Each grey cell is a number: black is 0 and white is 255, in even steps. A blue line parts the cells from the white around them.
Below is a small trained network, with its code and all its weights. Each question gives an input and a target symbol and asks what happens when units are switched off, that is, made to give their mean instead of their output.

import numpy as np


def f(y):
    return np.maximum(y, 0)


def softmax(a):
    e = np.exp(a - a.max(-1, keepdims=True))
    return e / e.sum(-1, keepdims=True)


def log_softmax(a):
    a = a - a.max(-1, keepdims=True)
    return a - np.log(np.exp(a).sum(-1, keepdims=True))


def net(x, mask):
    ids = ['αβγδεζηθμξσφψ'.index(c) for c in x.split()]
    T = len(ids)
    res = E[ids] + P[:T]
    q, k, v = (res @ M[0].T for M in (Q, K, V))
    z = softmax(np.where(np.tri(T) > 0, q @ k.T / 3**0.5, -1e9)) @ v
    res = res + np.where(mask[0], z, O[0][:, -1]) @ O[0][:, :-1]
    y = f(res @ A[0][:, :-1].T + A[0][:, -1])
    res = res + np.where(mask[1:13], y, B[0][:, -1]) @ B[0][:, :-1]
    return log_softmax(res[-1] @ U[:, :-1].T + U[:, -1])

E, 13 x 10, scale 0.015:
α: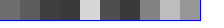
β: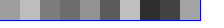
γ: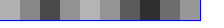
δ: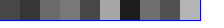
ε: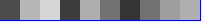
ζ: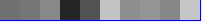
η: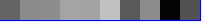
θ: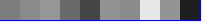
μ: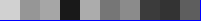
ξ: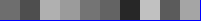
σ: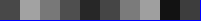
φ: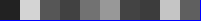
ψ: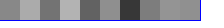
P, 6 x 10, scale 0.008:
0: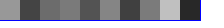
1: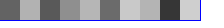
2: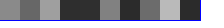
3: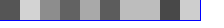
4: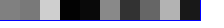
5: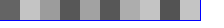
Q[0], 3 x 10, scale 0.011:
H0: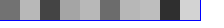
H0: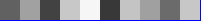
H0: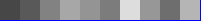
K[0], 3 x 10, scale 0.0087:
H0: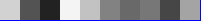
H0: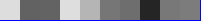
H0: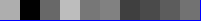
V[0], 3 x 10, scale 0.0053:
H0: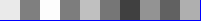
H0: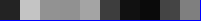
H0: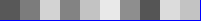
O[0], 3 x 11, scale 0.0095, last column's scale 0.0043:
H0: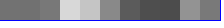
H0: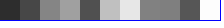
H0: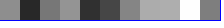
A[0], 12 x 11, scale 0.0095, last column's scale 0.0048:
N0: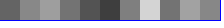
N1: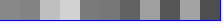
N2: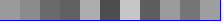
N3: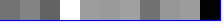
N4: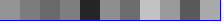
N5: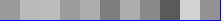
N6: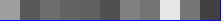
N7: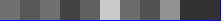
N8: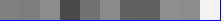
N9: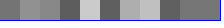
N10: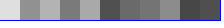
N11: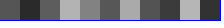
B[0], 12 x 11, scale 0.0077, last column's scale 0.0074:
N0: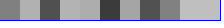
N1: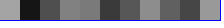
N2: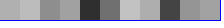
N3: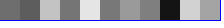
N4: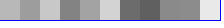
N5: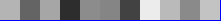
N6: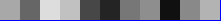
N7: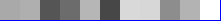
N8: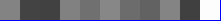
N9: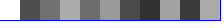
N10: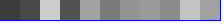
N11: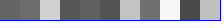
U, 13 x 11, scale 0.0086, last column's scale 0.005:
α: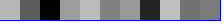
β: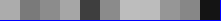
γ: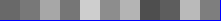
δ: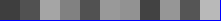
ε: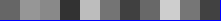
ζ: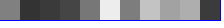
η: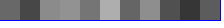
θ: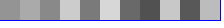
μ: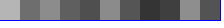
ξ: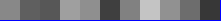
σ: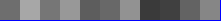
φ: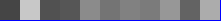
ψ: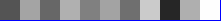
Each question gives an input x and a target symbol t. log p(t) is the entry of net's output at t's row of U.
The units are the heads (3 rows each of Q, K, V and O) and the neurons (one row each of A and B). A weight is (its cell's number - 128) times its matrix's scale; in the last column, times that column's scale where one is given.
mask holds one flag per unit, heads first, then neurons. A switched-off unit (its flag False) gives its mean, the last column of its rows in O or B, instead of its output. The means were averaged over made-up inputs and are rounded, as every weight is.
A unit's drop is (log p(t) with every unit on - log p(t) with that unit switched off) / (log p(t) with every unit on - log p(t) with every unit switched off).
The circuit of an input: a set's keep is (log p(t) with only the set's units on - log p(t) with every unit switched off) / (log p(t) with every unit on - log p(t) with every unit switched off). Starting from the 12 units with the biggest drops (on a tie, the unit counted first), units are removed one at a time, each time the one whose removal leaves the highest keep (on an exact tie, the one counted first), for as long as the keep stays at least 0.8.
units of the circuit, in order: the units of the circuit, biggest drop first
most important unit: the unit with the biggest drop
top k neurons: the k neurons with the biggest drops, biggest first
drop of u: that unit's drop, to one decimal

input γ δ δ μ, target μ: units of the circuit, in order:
(N9, N7)
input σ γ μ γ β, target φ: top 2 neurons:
(N7, N6)
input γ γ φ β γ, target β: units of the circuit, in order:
(H0, N7)
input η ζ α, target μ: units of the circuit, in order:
(N6, H0)
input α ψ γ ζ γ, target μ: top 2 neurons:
(N6, N7)
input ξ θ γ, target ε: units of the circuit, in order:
(H0)
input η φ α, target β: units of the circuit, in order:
(H0, N6)
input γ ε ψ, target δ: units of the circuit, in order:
(H0, N11)
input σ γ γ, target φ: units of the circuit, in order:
(H0, N7)
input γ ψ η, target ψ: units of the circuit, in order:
(N7, N11)
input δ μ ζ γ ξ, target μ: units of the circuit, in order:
(H0, N7, N6)
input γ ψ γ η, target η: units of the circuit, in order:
(N7, N9, N1)
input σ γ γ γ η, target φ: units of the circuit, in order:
(N7, H0)
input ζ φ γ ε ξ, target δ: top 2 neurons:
(N11, N7)
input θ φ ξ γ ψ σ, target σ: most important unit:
N0
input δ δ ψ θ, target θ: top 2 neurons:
(N9, N4)
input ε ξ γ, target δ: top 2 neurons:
(N11, N0)
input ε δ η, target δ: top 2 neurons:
(N11, N5)
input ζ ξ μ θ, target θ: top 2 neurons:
(N9, N7)
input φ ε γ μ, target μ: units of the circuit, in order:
(N9)
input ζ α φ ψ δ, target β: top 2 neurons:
(N7, N6)
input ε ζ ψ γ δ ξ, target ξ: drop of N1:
0.6
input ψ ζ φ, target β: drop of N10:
0.0
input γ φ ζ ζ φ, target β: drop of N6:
0.3
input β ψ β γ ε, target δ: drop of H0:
1.1
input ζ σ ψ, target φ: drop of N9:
0.1
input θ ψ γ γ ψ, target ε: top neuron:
(N10)
